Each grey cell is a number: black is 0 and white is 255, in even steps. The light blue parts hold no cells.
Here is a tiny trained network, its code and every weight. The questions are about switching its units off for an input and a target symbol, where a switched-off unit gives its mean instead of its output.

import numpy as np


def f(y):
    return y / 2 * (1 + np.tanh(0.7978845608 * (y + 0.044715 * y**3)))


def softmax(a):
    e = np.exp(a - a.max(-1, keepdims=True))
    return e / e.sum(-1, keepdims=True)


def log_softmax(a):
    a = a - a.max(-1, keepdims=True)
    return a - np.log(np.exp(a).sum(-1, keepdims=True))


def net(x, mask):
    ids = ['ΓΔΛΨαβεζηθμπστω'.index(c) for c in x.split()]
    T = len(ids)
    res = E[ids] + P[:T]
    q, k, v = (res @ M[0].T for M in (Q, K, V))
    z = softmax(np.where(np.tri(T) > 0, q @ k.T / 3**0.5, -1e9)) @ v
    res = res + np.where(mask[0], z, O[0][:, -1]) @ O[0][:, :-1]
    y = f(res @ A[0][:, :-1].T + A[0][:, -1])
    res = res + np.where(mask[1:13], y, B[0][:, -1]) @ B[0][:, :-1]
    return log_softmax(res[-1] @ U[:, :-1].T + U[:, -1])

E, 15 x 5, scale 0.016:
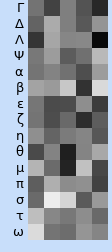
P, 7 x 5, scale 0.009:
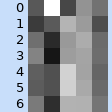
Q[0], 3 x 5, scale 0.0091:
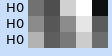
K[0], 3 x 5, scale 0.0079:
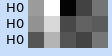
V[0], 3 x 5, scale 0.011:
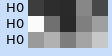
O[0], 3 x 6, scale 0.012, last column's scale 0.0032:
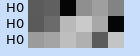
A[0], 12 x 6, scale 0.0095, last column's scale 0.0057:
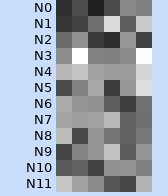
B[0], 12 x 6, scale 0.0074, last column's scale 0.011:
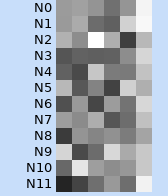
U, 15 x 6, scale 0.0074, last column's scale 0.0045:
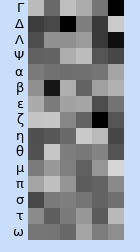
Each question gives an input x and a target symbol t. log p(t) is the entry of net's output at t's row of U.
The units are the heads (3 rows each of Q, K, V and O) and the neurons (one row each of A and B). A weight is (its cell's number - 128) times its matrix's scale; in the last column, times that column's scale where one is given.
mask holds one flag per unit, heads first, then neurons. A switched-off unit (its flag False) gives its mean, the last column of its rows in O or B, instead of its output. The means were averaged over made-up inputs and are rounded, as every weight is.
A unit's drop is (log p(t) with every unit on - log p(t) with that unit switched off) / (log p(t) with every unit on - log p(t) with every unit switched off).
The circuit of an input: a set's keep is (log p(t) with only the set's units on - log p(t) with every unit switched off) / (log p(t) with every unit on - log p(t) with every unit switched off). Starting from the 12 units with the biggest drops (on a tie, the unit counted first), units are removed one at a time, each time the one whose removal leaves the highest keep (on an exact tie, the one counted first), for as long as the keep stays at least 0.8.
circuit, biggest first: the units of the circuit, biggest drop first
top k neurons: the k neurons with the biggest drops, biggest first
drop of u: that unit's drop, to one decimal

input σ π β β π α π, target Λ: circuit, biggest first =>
(H0 N11 N6)
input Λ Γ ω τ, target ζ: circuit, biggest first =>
(H0 N2 N0)
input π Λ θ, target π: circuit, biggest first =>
(H0 N2 N0 N10)
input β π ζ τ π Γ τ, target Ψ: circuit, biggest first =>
(H0 N11 N4 N8)
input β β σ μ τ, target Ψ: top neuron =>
(N11)
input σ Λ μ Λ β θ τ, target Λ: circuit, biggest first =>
(H0 N11 N6 N8)
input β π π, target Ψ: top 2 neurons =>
(N11 N4)
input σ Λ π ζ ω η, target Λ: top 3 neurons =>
(N11 N6 N8)
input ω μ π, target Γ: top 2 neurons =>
(N9 N11)
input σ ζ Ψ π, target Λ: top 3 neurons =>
(N11 N6 N8)
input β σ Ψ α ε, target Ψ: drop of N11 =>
0.2
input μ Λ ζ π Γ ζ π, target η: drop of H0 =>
0.9
